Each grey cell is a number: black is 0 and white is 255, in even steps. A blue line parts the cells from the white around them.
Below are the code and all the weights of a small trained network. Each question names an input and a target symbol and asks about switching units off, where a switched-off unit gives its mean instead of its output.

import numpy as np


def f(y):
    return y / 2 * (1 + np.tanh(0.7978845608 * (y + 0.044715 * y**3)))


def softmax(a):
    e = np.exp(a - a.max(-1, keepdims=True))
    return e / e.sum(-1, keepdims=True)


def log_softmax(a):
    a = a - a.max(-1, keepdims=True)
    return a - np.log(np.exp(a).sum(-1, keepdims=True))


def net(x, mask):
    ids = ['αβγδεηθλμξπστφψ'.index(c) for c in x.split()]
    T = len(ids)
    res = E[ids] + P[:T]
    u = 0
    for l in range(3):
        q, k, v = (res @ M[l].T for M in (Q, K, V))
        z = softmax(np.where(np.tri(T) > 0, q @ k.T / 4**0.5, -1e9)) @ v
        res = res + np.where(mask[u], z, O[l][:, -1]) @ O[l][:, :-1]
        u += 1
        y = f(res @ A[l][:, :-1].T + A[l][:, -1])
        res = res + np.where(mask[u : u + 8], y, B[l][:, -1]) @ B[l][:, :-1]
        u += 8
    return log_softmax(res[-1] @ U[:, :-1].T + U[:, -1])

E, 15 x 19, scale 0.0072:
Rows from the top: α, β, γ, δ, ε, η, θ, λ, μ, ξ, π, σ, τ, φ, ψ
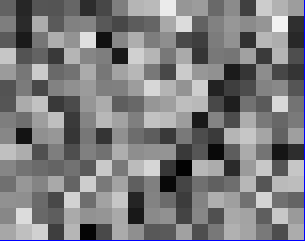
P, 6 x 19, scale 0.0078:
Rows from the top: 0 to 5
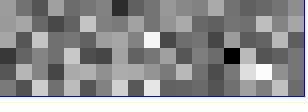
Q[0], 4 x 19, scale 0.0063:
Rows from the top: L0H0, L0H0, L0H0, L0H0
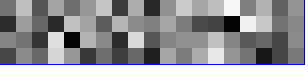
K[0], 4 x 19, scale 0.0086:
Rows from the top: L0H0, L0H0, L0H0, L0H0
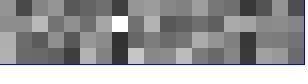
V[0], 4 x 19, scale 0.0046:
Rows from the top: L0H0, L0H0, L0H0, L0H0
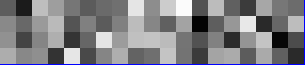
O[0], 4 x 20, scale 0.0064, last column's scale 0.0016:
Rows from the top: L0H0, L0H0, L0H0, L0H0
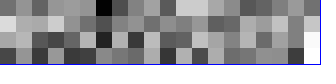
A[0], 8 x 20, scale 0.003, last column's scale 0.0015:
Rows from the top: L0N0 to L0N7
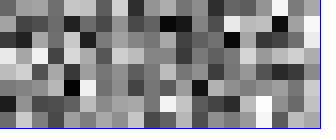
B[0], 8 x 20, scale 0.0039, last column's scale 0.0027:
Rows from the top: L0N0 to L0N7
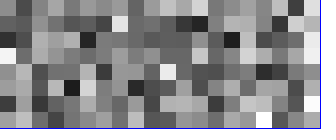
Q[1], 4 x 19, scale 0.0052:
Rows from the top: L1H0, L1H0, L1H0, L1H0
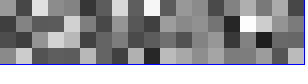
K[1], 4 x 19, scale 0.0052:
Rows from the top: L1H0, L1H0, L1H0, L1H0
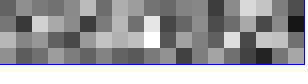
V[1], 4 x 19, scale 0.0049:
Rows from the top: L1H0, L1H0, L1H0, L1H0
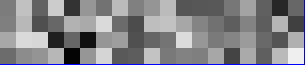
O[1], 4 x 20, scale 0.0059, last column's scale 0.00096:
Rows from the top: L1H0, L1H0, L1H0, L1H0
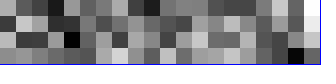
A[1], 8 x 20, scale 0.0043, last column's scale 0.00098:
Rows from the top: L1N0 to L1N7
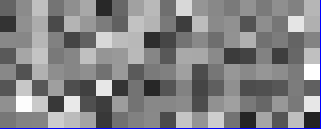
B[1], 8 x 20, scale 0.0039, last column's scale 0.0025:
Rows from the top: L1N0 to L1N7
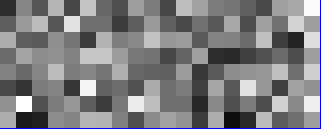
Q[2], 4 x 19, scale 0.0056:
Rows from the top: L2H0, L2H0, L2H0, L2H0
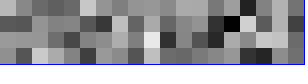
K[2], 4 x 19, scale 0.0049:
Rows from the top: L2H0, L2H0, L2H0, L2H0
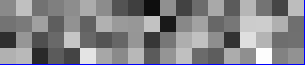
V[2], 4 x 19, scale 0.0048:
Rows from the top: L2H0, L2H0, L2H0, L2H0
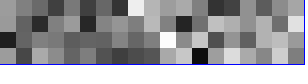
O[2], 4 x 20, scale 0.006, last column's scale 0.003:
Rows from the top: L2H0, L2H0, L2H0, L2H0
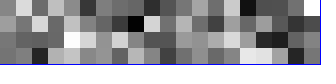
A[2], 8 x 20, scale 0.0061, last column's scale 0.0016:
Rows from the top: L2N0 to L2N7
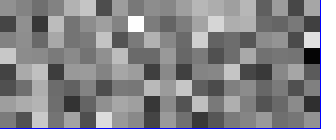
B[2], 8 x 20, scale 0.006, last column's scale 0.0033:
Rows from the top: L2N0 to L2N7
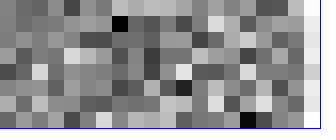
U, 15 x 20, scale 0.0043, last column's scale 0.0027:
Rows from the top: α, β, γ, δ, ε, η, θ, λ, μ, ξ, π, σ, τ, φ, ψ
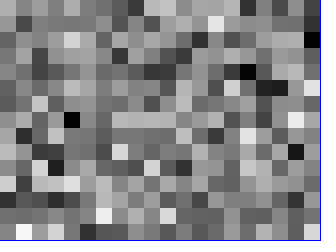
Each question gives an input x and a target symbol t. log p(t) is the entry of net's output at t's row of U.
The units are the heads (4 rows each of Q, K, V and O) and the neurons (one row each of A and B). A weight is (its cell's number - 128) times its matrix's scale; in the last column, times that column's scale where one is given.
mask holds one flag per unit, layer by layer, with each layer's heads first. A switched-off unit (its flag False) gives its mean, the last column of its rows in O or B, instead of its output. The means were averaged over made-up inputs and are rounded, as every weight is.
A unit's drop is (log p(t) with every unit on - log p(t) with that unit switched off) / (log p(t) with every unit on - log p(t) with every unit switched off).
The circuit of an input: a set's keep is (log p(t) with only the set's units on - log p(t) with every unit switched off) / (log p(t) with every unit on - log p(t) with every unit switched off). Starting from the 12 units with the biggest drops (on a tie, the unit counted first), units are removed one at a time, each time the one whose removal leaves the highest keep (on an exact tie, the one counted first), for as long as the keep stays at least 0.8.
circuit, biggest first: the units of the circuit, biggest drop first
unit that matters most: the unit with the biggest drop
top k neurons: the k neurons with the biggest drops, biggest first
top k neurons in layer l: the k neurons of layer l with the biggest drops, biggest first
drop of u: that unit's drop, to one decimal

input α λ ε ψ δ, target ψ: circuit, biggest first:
L2H0, L0H0, L1N6
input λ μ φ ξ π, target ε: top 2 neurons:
L0N2, L0N4
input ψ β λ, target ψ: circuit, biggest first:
L1H0, L0H0, L2H0
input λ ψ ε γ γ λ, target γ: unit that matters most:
L1H0
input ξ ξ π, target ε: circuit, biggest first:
L1H0, L0N4, L2H0
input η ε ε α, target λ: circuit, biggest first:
L2H0, L1N3
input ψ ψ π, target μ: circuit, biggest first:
L1H0, L2N2, L2N7
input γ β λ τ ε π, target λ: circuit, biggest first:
L2H0, L1N3, L0N6
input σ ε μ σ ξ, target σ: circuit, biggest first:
L0H0, L2N3, L0N3
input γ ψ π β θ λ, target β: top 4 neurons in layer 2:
L2N1, L2N6, L2N4, L2N7
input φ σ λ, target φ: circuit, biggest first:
L0H0, L2N7, L1H0
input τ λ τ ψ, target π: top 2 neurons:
L2N5, L0N2
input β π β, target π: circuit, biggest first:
L2H0, L2N5, L0H0, L2N7
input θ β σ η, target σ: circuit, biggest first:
L0H0, L2N3
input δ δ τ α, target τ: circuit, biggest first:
L0H0
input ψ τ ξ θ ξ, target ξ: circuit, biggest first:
L0H0, L1H0
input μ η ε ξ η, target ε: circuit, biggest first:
L1H0, L2H0, L0N2
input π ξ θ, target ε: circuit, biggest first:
L1H0, L0N4, L0N6
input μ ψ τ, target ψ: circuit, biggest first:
L2H0, L0H0, L2N2, L2N0
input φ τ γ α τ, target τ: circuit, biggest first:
L0H0
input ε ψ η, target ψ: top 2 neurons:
L2N2, L2N0
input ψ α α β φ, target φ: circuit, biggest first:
L0H0, L2N7
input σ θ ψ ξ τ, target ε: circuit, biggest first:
L1H0, L2H0, L0N2
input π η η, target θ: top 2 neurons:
L2N4, L0N6
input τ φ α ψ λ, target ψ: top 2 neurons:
L1N6, L2N0
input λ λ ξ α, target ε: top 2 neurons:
L0N4, L0N1
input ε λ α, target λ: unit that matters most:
L0H0
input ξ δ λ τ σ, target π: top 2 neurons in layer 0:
L0N2, L0N6
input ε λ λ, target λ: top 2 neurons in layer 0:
L0N2, L0N1
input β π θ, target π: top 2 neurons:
L2N5, L2N7
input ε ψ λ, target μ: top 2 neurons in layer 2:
L2N2, L2N7
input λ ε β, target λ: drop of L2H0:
0.3
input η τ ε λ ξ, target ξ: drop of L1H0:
0.3
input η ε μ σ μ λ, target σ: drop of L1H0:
0.3
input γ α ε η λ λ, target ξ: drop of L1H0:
0.6
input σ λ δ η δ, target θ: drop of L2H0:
0.9
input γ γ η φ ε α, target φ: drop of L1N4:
0.0
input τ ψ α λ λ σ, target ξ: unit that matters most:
L1H0
